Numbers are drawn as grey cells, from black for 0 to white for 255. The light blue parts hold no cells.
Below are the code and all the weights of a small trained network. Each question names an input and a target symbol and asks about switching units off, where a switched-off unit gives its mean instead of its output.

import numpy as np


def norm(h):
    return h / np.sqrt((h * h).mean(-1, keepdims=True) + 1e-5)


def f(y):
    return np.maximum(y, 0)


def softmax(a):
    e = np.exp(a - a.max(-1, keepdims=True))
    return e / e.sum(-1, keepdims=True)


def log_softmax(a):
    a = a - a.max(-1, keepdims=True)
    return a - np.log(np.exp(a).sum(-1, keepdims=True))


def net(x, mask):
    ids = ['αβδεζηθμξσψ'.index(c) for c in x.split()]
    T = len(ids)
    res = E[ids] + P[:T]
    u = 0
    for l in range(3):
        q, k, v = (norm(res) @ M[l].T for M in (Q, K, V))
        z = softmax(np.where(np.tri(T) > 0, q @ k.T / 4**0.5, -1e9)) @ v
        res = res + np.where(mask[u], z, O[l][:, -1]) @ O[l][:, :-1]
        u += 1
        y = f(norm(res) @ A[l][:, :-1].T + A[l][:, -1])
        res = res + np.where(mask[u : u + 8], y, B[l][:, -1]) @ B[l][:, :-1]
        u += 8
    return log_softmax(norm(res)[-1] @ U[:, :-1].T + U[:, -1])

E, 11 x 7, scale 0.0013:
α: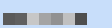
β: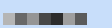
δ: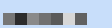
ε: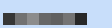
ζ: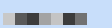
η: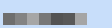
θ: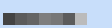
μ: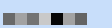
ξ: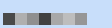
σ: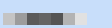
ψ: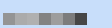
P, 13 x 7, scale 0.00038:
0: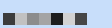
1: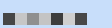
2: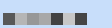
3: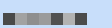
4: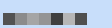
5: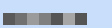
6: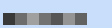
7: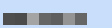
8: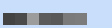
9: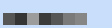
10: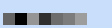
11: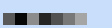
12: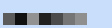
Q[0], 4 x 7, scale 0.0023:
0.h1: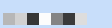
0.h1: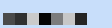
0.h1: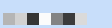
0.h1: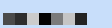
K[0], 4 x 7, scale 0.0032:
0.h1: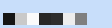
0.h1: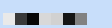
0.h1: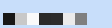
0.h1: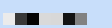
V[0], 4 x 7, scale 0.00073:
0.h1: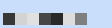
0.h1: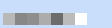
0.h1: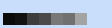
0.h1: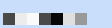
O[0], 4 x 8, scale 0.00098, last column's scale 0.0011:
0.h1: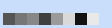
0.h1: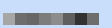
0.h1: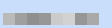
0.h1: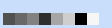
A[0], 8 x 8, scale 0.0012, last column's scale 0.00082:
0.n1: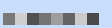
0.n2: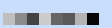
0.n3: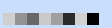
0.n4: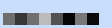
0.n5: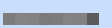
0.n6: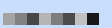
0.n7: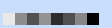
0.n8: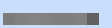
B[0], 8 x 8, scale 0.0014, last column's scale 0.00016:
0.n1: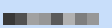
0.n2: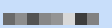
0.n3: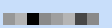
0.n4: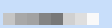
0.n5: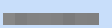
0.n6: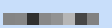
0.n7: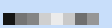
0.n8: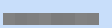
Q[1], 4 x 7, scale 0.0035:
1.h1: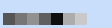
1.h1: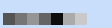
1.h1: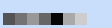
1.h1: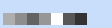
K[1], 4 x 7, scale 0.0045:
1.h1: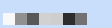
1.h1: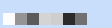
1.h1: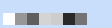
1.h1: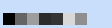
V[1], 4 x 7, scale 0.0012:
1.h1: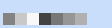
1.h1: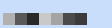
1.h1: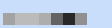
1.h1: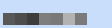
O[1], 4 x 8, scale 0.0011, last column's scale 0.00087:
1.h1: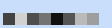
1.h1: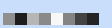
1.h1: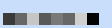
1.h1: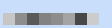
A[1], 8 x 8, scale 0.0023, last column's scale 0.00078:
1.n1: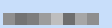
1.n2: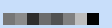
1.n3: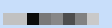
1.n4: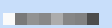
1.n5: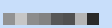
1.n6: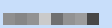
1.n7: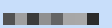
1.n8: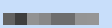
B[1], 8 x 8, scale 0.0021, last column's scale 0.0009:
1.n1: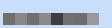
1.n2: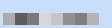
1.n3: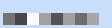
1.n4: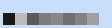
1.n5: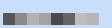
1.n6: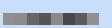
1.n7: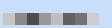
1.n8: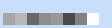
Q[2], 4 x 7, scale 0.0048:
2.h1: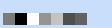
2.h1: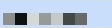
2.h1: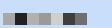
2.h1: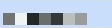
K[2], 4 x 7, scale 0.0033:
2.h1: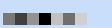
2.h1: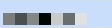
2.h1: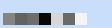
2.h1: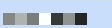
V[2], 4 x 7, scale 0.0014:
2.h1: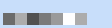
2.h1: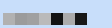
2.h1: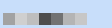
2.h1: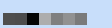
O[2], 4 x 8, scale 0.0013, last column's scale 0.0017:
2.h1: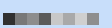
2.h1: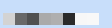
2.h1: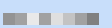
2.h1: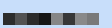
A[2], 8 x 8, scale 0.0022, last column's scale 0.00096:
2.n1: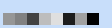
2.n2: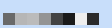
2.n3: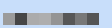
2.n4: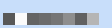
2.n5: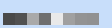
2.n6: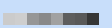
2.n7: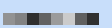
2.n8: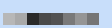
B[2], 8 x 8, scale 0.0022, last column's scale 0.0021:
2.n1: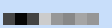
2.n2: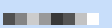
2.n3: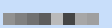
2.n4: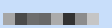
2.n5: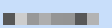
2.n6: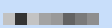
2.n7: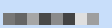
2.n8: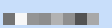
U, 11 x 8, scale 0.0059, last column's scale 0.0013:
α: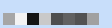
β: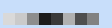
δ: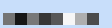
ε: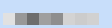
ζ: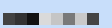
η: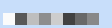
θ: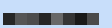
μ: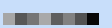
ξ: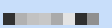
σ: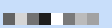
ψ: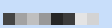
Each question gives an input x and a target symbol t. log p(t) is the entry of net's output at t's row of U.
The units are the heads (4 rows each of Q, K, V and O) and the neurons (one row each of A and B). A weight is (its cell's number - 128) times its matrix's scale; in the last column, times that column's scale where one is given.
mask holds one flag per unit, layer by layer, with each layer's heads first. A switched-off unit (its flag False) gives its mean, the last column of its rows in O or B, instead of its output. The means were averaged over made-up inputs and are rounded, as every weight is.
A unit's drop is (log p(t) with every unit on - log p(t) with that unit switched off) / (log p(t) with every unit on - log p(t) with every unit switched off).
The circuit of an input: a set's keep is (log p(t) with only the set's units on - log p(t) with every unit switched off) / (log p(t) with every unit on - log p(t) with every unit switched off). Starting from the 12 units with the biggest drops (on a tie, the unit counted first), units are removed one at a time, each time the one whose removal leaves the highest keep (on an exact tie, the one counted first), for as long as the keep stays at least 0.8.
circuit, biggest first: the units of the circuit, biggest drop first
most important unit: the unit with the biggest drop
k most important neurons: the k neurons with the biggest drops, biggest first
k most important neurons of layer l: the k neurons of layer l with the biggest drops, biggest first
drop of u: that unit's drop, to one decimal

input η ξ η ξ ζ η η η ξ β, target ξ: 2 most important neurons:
[0.n7; 1.n4]
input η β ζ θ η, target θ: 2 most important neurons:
[2.n2; 1.n4]
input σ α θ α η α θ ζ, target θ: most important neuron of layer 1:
[1.n3]
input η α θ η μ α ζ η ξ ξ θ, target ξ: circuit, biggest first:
[2.h1; 1.h1; 2.n5]
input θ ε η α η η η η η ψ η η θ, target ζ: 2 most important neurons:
[2.n1; 1.n2]
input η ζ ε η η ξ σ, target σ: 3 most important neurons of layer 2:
[2.n7; 2.n8; 2.n2]
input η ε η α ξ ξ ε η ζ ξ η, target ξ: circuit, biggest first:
[1.h1; 2.h1; 2.n5]
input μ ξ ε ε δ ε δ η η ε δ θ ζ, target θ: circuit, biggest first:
[1.n3; 2.h1; 1.n4]
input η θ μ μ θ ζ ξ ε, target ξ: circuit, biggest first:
[1.h1; 2.h1; 0.h1; 2.n5]
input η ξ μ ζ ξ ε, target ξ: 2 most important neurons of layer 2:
[2.n5; 2.n4]
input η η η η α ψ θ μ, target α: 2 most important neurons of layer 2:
[2.n2; 2.n8]
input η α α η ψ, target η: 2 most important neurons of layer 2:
[2.n6; 2.n4]
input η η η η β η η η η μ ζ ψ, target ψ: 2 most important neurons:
[1.n5; 2.n2]
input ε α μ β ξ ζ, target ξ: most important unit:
1.n3
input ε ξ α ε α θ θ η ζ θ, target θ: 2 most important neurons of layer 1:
[1.n1; 1.n8]
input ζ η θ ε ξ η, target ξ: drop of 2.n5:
0.2
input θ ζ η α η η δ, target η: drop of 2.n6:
0.0
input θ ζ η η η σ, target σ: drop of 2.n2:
0.1
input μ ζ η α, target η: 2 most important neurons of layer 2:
[2.n3; 2.n2]
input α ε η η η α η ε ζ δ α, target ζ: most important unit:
0.h1
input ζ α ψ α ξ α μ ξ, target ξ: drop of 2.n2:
0.1
